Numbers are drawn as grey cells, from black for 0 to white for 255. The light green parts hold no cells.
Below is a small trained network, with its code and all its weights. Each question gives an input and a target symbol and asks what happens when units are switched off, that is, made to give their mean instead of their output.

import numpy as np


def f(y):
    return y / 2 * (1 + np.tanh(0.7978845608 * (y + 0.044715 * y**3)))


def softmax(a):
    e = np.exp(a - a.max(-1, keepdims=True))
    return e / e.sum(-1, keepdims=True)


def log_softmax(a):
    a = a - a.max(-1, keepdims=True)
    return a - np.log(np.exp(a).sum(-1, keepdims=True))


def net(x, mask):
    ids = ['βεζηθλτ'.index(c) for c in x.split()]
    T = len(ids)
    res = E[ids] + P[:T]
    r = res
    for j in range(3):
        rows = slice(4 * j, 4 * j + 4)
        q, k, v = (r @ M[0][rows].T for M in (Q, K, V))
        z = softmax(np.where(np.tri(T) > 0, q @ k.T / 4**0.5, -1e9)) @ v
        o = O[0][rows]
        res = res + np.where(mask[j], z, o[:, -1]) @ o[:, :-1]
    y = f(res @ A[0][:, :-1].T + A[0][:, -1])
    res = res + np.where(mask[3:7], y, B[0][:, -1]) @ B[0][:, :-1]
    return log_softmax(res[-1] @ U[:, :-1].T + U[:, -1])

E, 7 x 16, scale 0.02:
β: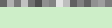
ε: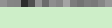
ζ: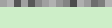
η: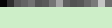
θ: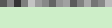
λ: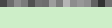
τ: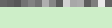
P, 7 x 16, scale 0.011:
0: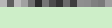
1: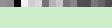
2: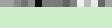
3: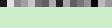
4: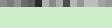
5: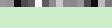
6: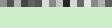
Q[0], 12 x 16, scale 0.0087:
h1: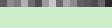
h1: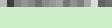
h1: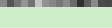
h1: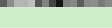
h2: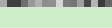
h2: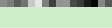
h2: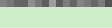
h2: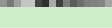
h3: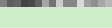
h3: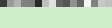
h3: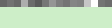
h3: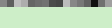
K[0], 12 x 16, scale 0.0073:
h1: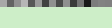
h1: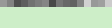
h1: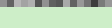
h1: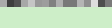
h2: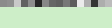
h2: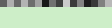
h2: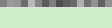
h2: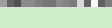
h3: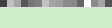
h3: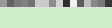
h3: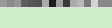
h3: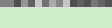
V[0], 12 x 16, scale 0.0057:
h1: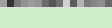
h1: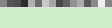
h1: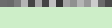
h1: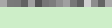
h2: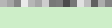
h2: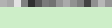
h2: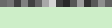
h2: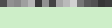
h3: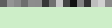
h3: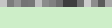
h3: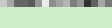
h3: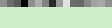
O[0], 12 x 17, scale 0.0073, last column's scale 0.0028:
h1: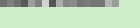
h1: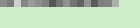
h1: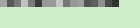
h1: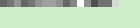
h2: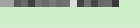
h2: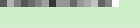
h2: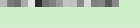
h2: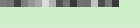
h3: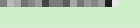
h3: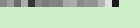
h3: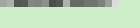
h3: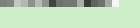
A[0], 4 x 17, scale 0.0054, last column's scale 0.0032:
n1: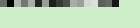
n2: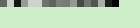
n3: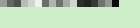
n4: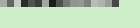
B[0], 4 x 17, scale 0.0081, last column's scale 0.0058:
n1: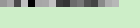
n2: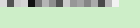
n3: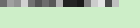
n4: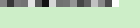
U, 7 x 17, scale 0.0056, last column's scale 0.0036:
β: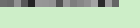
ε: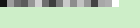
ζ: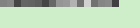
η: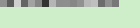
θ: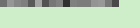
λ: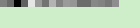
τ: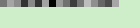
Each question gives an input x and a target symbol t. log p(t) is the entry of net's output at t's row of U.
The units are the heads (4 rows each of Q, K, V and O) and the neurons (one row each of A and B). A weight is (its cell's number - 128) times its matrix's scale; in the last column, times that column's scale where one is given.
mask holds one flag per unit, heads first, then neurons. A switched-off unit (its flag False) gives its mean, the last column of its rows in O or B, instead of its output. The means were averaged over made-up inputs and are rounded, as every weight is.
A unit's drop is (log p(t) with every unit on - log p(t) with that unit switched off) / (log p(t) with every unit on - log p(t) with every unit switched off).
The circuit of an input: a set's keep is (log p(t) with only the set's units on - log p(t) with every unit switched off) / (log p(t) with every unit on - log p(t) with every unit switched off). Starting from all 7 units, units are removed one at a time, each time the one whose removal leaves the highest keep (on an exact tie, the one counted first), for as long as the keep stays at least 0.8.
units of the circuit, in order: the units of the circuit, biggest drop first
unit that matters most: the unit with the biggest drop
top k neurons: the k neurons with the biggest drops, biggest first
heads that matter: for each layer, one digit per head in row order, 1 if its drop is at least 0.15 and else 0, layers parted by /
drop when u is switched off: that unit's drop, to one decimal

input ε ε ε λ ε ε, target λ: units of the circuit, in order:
[h3 h2]
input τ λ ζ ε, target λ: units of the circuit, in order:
[h2 h1]
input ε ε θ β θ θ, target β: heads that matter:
000
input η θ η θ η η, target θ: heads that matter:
010
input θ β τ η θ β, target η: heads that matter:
011
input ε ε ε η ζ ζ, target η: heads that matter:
011
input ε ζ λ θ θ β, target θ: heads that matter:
010
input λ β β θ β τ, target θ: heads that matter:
010
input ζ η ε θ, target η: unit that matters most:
n2
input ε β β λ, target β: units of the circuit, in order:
[n2 h2 h3]
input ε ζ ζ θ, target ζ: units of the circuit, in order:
[h2 h3]
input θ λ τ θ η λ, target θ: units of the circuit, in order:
[h2 n3]
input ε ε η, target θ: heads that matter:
001
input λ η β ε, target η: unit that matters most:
h3
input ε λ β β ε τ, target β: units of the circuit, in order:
[n2 h2]
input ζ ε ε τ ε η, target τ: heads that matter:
101
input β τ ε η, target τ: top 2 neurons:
[n3 n4]
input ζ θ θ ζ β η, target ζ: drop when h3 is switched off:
0.2
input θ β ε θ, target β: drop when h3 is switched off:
0.1
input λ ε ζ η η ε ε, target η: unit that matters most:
n4
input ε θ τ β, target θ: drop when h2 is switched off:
1.5
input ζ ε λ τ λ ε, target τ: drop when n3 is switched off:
0.2
